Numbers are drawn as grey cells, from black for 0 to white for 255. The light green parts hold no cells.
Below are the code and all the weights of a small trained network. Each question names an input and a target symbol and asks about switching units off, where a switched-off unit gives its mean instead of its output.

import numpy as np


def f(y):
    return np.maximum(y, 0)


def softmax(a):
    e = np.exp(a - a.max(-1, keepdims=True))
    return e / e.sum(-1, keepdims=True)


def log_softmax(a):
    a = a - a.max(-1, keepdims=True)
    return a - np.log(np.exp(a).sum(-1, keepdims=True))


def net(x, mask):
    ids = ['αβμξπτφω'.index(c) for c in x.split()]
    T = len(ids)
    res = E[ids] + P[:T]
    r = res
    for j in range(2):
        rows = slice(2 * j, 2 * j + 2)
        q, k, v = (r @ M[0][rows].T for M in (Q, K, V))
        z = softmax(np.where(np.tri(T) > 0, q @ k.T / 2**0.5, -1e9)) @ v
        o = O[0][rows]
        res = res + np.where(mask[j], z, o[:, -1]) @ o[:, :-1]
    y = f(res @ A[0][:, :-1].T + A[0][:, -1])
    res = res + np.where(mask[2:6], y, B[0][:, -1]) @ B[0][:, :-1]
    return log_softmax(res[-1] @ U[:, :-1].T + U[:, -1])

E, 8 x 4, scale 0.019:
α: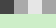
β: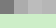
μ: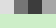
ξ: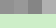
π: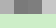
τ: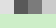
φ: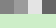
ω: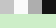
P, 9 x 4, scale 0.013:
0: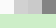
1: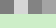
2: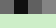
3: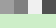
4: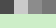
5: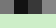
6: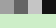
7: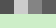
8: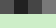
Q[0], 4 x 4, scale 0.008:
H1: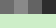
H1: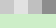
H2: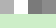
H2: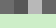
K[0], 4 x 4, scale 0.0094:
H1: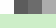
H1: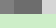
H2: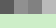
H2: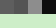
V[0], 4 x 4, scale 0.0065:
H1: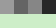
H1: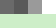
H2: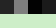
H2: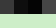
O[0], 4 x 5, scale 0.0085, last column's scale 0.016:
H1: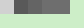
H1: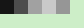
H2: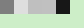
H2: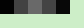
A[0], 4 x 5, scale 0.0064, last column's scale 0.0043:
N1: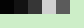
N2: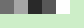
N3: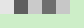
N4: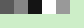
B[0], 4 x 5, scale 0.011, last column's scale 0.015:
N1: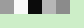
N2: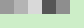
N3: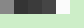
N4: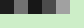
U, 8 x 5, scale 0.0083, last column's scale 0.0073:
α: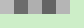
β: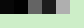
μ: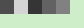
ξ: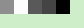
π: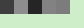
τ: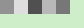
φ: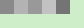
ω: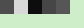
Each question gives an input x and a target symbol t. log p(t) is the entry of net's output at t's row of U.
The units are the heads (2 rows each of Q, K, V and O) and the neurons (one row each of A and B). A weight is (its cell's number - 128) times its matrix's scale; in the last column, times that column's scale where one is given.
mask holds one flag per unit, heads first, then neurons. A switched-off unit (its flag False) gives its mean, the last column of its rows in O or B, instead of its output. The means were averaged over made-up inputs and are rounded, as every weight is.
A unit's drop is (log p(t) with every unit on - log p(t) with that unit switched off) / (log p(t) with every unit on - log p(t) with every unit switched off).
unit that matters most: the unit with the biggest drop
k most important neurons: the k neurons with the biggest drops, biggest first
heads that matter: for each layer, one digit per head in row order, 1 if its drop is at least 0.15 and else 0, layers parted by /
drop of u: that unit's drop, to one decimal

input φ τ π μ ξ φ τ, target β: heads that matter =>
01
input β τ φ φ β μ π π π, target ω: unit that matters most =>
N1
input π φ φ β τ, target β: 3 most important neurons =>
[N4, N1, N3]
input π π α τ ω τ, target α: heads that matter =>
10
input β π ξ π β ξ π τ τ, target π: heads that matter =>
00
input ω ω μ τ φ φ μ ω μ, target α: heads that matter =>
10
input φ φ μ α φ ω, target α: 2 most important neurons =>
[N4, N2]
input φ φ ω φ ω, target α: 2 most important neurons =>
[N4, N1]
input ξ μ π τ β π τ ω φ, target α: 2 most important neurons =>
[N4, N3]
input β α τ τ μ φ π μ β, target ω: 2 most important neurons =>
[N1, N4]
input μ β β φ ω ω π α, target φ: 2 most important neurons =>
[N3, N4]
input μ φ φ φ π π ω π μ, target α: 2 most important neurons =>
[N2, N4]
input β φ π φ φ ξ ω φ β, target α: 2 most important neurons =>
[N4, N1]
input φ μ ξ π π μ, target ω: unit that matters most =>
H2
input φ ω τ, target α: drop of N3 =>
-0.1
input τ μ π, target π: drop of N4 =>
0.1
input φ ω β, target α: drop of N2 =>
0.0
